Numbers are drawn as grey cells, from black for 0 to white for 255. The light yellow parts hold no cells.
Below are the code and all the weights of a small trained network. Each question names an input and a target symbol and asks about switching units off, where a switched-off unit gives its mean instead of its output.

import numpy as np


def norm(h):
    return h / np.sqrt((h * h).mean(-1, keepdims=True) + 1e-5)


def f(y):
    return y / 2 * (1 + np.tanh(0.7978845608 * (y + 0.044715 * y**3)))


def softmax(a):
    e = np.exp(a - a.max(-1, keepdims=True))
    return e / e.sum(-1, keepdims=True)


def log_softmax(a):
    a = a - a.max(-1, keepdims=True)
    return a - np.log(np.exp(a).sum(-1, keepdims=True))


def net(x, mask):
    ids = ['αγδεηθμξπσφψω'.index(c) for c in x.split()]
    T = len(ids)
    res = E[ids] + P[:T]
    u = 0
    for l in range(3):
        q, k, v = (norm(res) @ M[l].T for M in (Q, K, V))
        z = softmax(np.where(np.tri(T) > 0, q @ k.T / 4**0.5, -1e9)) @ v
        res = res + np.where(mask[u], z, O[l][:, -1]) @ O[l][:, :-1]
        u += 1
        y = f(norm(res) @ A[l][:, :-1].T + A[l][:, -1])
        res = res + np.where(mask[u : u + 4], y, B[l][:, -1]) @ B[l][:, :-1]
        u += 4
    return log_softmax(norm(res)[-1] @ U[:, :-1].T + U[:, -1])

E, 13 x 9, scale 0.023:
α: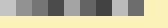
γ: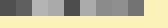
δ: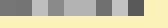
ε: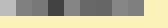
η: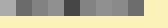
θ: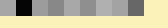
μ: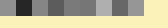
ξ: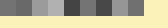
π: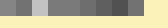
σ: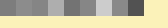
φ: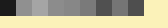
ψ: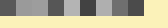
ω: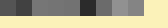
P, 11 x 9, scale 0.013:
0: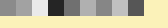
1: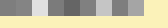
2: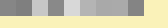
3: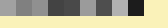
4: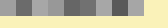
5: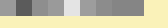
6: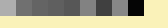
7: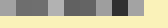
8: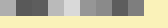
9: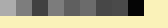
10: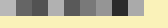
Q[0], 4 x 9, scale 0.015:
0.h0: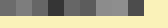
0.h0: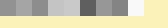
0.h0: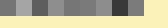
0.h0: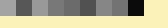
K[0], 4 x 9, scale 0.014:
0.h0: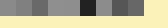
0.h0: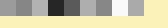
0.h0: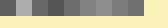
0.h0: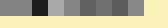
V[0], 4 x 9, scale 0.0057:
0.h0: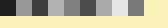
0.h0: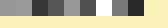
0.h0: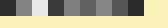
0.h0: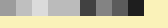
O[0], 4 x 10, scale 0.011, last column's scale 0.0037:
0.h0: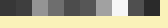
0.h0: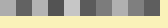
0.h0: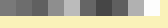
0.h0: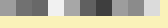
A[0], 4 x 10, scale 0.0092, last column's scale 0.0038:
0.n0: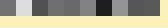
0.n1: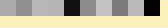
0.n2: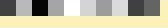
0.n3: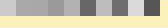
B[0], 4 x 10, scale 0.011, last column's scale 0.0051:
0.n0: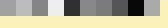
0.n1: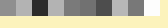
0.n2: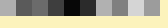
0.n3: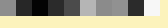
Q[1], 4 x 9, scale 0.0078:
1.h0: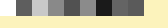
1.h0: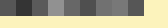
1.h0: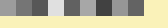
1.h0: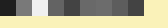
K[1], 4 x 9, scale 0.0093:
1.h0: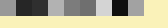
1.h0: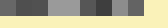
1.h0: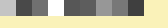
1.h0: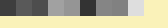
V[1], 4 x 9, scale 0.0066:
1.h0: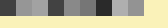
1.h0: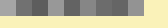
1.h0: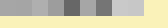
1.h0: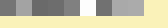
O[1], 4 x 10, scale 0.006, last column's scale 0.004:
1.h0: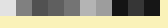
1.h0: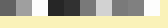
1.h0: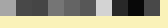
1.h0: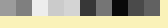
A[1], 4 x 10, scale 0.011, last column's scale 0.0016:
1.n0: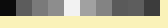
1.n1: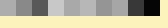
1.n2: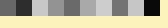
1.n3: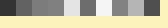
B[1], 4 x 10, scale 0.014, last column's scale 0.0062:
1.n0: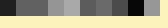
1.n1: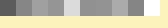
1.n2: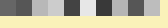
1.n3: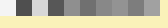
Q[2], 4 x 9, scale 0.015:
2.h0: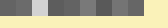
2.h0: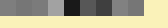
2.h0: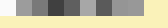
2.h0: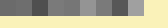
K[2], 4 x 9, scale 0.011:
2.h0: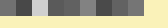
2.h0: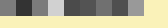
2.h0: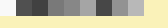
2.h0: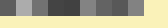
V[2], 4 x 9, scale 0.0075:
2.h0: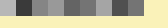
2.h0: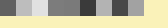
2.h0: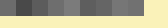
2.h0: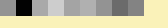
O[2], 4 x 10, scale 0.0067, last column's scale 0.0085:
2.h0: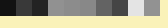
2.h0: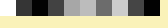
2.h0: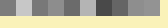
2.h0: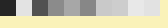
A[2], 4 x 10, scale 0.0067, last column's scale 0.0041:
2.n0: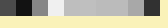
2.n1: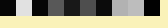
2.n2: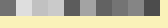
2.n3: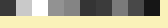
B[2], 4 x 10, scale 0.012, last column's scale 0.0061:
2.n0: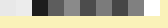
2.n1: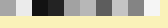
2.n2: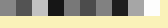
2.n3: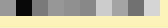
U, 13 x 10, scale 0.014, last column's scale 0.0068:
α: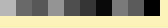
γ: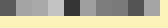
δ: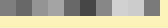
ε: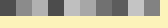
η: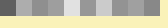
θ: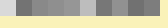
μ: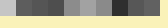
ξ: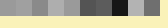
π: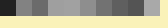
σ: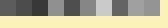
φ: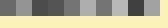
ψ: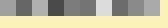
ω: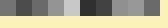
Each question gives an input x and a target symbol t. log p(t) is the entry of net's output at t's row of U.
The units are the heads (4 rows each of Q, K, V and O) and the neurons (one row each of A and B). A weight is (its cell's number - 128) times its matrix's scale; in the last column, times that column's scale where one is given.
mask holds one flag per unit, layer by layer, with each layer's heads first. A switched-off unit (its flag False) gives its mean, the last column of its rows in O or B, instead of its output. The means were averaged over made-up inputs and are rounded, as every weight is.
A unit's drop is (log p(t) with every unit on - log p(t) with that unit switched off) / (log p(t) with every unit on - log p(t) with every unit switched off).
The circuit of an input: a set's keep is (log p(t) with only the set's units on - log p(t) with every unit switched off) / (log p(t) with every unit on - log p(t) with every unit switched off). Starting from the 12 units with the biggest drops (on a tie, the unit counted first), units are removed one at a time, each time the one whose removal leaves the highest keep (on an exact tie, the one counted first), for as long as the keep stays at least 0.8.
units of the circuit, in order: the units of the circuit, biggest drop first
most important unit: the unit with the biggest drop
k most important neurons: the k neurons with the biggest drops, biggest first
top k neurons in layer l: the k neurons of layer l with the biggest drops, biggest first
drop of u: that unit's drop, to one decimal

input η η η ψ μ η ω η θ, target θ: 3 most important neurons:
1.n2, 2.n0, 0.n1
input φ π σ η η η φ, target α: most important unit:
0.n0
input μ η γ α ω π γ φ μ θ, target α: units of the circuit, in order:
0.h0, 2.n0
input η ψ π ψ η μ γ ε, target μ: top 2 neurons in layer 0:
0.n3, 0.n1
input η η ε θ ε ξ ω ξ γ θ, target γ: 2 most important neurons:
1.n2, 0.n1
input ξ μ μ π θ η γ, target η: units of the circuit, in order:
2.h0, 1.n2
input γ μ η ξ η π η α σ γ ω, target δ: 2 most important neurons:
0.n3, 0.n1
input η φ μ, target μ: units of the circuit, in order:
0.n3, 2.n0
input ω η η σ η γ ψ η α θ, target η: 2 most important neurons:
0.n2, 1.n1
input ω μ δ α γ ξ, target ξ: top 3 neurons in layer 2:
2.n0, 2.n2, 2.n1
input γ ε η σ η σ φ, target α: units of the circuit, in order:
0.n2, 1.n1
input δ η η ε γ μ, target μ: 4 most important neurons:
0.n3, 2.n0, 1.n0, 1.n3
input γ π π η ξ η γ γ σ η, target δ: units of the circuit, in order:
0.h0, 1.h0
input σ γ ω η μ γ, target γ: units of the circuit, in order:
1.n2
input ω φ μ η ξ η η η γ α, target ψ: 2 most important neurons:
2.n3, 2.n2
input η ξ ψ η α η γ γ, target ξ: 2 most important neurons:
0.n1, 0.n2
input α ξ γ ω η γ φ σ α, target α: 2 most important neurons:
0.n2, 1.n1
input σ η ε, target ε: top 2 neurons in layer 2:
2.n0, 2.n1
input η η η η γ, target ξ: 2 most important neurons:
0.n1, 2.n2
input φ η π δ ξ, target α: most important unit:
2.h0
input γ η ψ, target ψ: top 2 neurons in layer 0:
0.n2, 0.n1
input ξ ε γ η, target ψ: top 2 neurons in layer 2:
2.n2, 2.n3
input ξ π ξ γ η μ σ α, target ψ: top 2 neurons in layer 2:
2.n3, 2.n2
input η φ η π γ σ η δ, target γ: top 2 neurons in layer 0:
0.n1, 0.n2
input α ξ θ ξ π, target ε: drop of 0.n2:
0.1
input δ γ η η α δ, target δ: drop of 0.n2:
1.1
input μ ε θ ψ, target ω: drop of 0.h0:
1.3
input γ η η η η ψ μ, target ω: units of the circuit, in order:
0.h0
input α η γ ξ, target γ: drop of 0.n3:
0.0
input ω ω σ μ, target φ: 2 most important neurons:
2.n1, 2.n2
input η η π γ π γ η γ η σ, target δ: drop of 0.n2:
0.2
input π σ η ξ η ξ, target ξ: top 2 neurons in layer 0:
0.n3, 0.n1
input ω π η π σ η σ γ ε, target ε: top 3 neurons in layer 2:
2.n0, 2.n3, 2.n1
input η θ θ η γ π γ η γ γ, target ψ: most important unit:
1.n2
